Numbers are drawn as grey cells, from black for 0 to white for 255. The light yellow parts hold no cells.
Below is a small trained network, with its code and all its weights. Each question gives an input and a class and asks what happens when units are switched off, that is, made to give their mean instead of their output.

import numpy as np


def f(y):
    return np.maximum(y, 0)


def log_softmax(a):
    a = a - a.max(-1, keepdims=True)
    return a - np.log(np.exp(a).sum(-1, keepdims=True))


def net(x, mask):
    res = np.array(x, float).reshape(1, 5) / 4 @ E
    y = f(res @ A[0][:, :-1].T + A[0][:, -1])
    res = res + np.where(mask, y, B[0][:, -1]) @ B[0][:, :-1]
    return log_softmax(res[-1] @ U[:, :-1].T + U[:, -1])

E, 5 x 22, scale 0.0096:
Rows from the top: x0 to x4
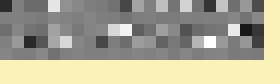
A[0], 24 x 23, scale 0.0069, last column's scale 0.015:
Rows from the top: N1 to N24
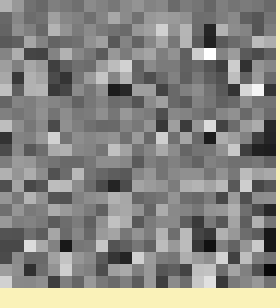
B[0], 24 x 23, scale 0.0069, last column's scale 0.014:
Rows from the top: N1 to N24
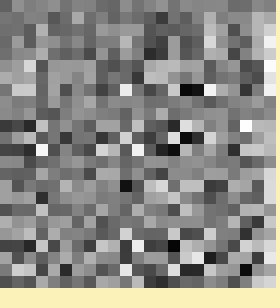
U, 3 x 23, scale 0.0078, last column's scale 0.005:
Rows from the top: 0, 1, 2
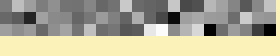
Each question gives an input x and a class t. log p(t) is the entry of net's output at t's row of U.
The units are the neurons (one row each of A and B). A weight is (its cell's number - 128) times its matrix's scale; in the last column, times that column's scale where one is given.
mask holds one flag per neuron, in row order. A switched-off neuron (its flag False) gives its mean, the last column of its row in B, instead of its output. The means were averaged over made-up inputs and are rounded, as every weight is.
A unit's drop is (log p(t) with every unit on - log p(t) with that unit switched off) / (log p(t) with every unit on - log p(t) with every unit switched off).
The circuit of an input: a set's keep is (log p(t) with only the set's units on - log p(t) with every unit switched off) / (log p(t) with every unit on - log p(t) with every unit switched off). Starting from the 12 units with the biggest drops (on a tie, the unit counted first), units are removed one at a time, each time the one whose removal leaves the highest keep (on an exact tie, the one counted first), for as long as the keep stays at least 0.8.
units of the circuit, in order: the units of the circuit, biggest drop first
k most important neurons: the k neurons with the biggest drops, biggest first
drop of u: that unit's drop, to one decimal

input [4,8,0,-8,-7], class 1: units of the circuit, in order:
[N21]
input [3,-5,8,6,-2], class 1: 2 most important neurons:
[N13 N8]
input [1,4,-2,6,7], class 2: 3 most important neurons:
[N16 N21 N22]
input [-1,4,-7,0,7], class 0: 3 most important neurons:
[N8 N21 N13]
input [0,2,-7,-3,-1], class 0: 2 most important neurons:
[N8 N13]
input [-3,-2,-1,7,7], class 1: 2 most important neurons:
[N8 N11]
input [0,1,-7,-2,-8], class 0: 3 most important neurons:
[N8 N13 N11]
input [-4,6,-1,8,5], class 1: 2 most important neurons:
[N11 N8]
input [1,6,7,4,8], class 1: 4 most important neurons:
[N13 N8 N18 N12]
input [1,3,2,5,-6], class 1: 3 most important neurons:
[N8 N12 N6]
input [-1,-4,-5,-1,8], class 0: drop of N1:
0.0
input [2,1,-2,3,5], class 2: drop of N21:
0.1
